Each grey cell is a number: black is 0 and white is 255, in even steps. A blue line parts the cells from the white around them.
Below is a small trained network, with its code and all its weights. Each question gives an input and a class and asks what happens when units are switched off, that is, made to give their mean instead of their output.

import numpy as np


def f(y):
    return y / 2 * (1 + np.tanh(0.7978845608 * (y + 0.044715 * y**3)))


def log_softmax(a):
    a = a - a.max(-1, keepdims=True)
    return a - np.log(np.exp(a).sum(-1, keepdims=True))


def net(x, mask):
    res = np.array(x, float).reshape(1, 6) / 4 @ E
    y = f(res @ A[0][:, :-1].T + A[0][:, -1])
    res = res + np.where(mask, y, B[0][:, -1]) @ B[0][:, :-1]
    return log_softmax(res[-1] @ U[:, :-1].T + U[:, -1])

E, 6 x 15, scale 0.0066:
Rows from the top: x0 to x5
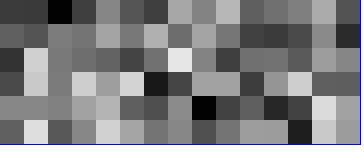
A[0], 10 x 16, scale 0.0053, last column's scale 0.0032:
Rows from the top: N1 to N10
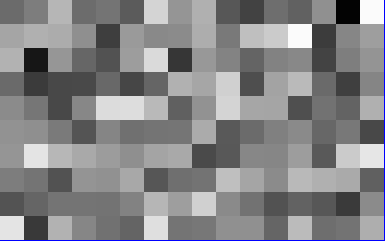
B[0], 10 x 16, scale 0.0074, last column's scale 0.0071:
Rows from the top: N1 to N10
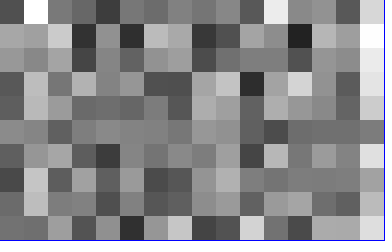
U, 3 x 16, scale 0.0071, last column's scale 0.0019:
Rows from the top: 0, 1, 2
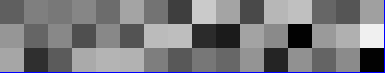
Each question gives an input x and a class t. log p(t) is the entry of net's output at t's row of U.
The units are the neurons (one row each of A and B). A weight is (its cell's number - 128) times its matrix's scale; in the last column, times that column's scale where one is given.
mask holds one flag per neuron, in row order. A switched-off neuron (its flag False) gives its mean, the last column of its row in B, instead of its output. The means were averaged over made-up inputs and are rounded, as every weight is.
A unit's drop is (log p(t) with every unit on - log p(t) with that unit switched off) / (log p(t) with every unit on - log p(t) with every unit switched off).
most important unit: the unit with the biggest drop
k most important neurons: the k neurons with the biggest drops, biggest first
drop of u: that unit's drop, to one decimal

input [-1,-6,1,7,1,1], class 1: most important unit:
N4
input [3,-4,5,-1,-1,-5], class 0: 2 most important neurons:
N4, N10
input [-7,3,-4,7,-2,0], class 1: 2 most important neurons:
N2, N4
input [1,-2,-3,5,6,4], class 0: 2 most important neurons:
N2, N10
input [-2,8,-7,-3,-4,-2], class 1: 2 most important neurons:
N10, N3
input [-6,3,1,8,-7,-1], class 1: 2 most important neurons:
N2, N4
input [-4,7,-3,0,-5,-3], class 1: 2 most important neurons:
N10, N3
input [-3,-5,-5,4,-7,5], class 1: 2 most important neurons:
N2, N4
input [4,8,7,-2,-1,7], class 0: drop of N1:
0.2
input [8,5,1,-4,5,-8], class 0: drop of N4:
0.2
